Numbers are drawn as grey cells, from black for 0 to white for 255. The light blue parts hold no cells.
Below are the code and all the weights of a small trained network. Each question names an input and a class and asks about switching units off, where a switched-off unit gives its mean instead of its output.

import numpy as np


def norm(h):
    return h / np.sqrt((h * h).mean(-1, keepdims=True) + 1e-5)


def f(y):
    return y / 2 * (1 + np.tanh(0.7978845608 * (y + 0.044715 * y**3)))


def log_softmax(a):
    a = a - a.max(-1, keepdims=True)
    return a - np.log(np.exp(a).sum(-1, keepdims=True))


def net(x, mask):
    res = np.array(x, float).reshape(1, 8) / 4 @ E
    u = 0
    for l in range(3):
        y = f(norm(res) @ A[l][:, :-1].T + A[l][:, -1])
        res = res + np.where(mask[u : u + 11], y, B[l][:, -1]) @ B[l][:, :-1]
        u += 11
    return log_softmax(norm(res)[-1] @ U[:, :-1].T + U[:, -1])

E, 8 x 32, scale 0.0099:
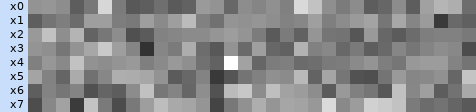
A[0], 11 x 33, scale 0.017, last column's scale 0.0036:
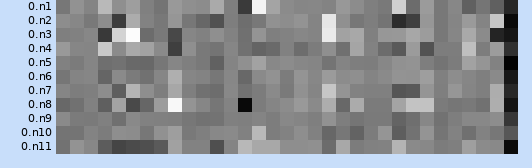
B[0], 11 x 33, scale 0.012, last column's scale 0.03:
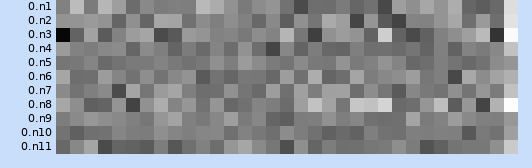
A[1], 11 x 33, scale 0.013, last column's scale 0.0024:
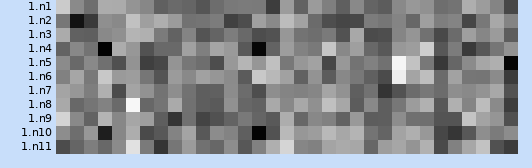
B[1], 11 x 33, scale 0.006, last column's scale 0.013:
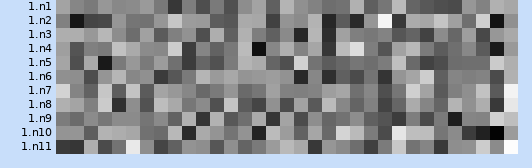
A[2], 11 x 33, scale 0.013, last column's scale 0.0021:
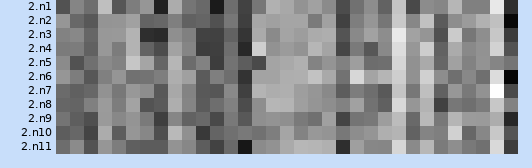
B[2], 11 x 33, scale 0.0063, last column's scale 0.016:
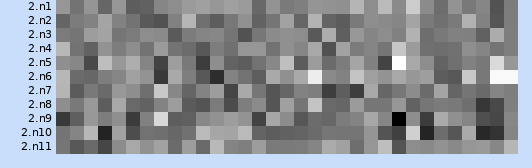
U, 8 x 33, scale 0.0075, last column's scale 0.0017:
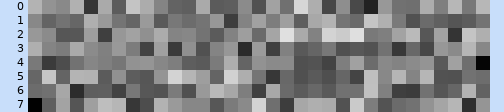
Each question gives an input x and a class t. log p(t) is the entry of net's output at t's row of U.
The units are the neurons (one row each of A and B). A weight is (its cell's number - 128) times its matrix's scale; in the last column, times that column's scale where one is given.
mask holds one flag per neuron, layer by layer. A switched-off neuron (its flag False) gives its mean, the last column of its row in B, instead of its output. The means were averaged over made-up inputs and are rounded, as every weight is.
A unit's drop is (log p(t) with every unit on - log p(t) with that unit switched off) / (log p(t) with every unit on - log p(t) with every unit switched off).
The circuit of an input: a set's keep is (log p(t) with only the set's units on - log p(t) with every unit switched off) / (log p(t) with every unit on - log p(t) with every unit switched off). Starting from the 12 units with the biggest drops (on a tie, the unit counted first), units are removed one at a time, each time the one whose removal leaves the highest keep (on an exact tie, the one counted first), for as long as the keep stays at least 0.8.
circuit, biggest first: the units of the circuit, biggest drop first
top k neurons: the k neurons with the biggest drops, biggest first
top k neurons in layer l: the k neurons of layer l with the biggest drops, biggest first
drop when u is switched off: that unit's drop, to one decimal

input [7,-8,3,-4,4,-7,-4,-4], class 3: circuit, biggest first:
0.n4
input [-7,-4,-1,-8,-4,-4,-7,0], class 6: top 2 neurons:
0.n8, 0.n3
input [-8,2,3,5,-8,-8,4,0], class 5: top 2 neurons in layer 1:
1.n6, 1.n11
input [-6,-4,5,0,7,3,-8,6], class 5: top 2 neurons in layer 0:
0.n1, 0.n6
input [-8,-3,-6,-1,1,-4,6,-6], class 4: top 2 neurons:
1.n2, 0.n8
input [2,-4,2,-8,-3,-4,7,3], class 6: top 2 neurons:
0.n11, 1.n5
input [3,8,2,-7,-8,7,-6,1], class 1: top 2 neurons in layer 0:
0.n1, 0.n4
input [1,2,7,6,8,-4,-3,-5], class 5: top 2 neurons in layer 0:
0.n1, 0.n6
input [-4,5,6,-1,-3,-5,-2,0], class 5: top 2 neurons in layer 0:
0.n3, 0.n8
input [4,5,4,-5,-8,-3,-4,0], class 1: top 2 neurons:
1.n10, 1.n4
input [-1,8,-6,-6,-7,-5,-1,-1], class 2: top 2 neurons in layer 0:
0.n8, 0.n3
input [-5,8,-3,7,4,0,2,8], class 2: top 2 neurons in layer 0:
0.n8, 0.n6
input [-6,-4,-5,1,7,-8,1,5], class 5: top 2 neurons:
0.n1, 1.n6
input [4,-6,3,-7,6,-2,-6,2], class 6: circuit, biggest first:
0.n11
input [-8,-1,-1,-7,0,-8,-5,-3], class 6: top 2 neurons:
0.n8, 0.n3
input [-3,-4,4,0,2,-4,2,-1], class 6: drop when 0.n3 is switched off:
0.1
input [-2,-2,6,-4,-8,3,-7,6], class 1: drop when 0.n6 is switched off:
0.1
